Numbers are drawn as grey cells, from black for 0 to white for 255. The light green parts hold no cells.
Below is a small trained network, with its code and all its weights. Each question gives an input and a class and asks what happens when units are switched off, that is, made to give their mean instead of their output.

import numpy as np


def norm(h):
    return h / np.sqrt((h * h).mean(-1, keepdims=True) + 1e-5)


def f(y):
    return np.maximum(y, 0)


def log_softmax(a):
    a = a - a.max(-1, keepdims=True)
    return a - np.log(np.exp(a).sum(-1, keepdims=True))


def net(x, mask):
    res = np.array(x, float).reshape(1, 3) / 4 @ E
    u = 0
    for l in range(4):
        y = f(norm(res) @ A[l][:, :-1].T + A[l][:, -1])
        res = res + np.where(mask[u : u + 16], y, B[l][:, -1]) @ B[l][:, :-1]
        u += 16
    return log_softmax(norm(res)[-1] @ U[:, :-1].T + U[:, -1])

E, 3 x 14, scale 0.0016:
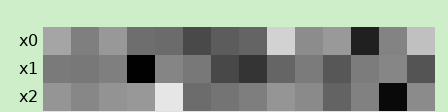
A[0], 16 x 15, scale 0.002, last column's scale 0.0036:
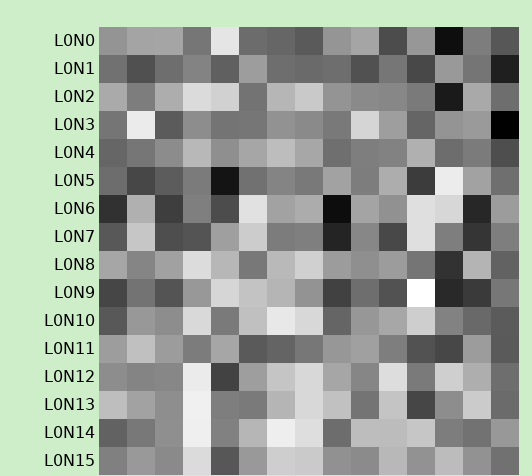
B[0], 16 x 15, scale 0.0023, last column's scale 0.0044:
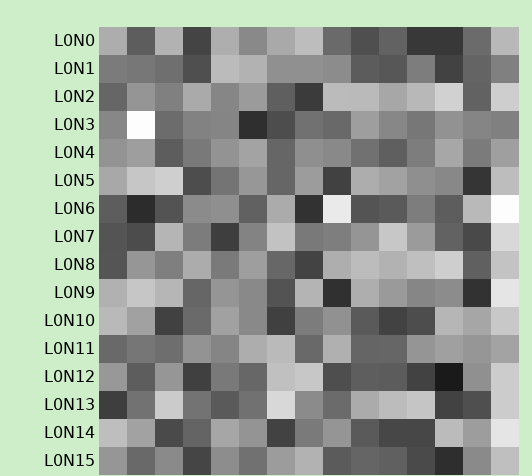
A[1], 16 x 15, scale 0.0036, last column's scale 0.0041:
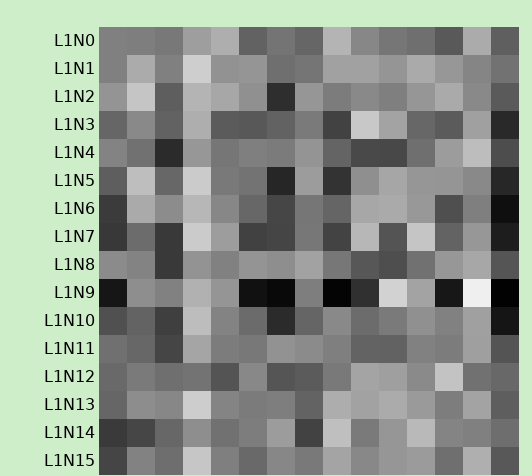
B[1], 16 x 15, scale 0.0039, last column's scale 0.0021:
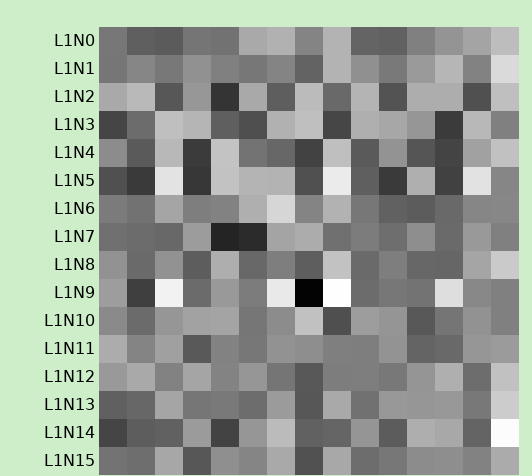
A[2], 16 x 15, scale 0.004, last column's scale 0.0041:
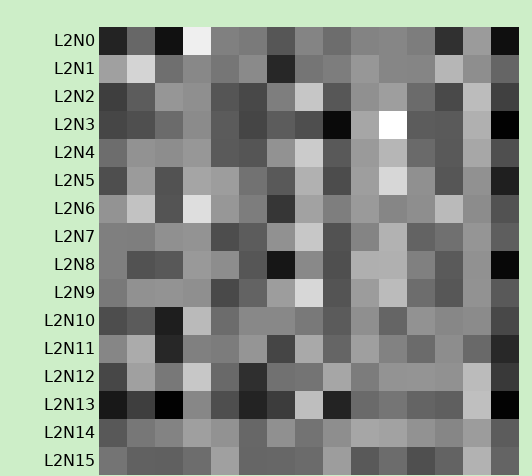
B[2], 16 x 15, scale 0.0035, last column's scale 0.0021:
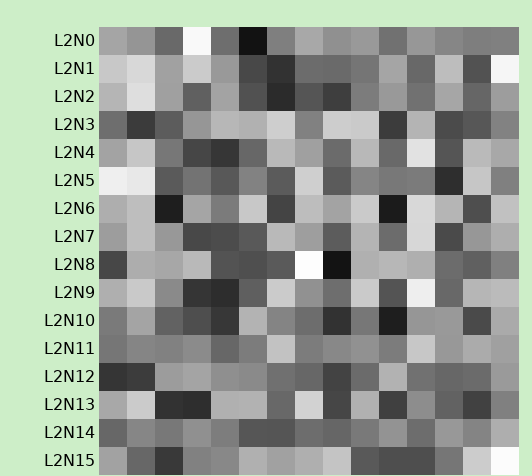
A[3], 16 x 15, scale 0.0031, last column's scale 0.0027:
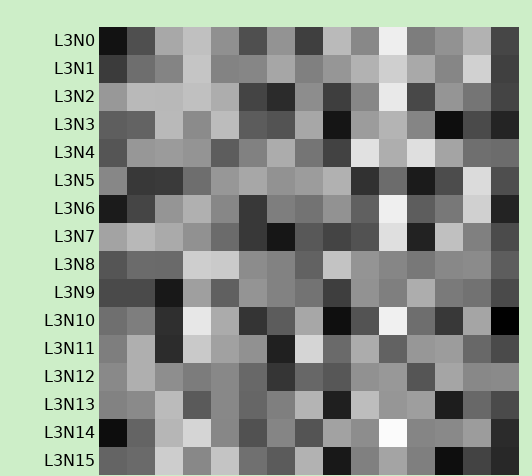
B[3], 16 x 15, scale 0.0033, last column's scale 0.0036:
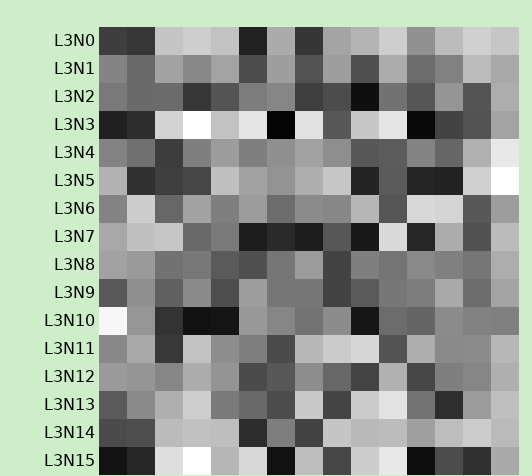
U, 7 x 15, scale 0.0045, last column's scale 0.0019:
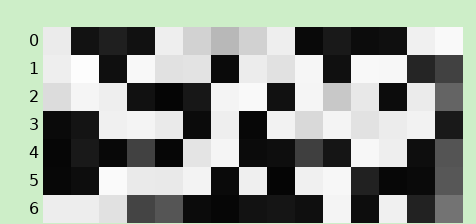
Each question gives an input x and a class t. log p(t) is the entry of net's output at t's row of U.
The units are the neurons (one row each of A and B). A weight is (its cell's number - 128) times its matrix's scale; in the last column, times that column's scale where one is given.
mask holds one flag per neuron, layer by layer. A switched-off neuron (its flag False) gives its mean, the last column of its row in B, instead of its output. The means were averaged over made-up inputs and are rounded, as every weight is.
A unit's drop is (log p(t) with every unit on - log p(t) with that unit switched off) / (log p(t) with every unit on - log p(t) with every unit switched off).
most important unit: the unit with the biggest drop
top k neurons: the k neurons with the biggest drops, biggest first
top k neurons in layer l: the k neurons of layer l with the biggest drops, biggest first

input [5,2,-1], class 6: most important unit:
L0N6
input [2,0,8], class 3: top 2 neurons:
(L0N2; L0N8)
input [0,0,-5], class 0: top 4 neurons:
(L0N6; L0N13; L0N9; L0N7)
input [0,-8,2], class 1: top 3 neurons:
(L0N14; L0N6; L0N10)
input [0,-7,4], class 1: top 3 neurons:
(L0N14; L0N6; L1N2)
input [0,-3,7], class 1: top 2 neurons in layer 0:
(L0N6; L0N7)
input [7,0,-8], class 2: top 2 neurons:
(L0N2; L0N14)
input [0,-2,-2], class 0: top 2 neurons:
(L0N14; L0N10)
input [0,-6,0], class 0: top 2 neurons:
(L0N12; L0N15)
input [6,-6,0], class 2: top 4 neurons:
(L0N12; L0N6; L0N13; L0N15)
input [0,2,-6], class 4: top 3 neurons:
(L0N6; L0N9; L0N14)
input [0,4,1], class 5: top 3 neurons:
(L0N14; L0N6; L0N10)
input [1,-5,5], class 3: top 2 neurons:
(L0N13; L1N13)
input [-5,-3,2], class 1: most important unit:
L0N9
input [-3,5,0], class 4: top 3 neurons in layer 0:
(L0N6; L0N12; L0N5)
